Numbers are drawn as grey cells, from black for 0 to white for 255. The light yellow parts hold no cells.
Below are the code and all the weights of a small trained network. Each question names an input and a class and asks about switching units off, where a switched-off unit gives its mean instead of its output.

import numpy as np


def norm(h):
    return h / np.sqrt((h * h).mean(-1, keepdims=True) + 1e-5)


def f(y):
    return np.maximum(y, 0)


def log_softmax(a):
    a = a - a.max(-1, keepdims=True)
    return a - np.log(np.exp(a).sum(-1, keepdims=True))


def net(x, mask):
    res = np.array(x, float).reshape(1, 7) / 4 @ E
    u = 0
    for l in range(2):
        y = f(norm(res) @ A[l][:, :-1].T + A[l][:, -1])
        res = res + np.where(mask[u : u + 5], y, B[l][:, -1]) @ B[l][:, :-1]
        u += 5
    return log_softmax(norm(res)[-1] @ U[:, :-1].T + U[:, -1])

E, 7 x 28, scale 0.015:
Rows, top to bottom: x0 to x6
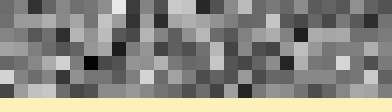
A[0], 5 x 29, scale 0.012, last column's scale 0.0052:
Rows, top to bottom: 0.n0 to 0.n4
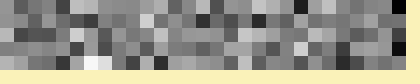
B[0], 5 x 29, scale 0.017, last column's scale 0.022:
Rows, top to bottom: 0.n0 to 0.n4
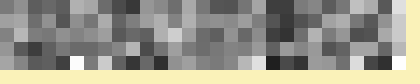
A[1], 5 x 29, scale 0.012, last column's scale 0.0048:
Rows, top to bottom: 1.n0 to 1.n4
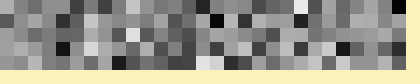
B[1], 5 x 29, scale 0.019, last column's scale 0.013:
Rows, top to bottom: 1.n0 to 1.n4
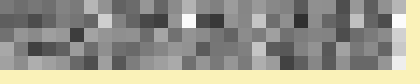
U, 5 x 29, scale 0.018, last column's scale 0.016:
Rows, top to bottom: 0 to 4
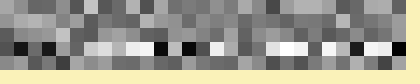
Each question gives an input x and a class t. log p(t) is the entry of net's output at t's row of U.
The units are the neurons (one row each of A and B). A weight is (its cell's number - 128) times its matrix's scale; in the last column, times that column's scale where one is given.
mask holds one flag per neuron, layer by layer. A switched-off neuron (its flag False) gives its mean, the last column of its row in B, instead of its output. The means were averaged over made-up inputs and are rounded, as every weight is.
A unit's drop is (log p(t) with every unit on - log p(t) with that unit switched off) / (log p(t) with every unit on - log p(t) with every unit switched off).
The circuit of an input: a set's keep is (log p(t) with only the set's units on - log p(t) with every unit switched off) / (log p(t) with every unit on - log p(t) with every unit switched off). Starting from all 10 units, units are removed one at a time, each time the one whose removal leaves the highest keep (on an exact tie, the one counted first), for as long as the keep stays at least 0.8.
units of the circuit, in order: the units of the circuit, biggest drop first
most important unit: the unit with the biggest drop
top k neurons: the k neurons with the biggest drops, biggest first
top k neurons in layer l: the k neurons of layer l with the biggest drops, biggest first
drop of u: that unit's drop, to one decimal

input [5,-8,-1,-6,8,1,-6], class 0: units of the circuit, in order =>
(0.n4, 1.n1)
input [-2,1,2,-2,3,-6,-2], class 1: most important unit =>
0.n4
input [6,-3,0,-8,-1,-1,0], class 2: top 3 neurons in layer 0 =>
(0.n4, 0.n1, 0.n0)
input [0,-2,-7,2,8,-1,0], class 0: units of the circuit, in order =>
(0.n4, 1.n1, 0.n3)
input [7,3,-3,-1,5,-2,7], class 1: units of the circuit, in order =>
(0.n4, 1.n1)
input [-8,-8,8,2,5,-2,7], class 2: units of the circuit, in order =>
(1.n1, 0.n4, 1.n4)
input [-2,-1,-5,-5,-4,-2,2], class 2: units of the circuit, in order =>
(0.n4, 0.n0)
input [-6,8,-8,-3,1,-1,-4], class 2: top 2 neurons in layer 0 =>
(0.n0, 0.n1)
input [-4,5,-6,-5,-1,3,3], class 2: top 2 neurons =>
(0.n4, 0.n0)
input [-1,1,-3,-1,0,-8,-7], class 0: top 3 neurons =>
(0.n4, 1.n1, 1.n4)
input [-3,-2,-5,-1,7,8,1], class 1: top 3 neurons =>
(0.n1, 1.n1, 0.n4)
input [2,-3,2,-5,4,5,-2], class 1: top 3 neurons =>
(0.n4, 1.n1, 0.n2)
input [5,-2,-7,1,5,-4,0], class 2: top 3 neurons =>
(0.n4, 0.n0, 1.n0)
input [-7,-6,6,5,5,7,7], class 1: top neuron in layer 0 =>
(0.n4)
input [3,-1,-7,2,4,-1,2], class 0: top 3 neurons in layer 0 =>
(0.n4, 0.n3, 0.n0)
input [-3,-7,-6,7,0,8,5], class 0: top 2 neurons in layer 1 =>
(1.n2, 1.n1)
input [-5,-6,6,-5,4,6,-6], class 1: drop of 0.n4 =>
0.3
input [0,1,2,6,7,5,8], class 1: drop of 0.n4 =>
0.2
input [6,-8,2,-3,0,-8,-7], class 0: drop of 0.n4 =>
0.4
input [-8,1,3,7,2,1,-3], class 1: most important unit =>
1.n4
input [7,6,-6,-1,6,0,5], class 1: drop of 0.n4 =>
0.6
